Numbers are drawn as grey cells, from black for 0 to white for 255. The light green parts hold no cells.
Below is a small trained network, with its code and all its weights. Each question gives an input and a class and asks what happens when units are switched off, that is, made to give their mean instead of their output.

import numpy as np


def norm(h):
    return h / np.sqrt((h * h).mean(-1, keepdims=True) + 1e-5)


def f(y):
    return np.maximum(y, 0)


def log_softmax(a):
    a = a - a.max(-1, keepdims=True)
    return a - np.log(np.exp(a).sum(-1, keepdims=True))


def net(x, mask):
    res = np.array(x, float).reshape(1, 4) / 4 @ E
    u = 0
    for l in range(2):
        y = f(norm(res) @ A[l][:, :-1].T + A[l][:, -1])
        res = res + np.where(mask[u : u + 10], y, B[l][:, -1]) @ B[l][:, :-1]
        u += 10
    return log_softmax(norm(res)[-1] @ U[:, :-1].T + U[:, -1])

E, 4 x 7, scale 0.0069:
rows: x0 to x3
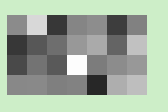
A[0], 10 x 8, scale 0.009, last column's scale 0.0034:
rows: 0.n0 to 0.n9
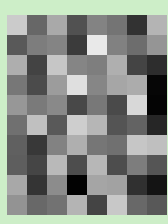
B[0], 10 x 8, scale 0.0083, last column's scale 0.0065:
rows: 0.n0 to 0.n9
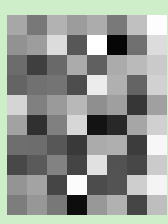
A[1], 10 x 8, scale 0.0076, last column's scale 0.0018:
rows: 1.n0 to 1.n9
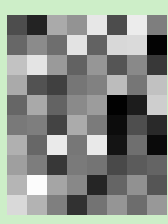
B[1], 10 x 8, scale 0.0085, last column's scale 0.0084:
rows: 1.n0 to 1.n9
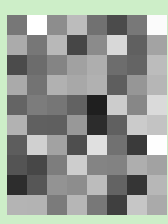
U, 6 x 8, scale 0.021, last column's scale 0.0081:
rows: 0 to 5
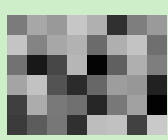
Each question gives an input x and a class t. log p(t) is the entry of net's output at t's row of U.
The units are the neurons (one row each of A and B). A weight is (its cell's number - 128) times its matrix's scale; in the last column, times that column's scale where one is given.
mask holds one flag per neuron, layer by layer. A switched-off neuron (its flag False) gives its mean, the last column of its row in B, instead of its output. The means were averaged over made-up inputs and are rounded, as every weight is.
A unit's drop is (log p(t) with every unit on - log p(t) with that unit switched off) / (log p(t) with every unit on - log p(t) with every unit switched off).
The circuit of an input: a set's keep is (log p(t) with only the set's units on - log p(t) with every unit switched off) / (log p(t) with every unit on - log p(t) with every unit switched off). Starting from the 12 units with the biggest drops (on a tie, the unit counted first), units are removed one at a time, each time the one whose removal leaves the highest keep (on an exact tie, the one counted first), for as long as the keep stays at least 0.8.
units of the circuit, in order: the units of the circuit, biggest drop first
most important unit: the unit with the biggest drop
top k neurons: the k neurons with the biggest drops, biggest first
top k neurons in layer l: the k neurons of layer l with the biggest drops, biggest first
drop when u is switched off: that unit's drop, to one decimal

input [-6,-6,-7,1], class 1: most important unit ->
0.n2
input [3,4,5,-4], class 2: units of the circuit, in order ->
0.n5; 1.n5
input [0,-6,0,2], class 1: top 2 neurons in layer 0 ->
0.n1; 0.n2
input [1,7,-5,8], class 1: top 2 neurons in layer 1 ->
1.n6; 1.n0
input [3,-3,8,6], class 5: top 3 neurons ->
1.n0; 1.n5; 0.n3
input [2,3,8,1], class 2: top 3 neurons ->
0.n5; 1.n6; 0.n0
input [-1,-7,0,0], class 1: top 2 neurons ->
0.n1; 0.n2
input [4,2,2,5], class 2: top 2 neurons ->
0.n0; 1.n6
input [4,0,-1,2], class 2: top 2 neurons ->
0.n1; 0.n0
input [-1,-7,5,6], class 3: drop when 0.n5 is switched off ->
0.2
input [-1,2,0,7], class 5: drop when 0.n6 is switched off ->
0.1
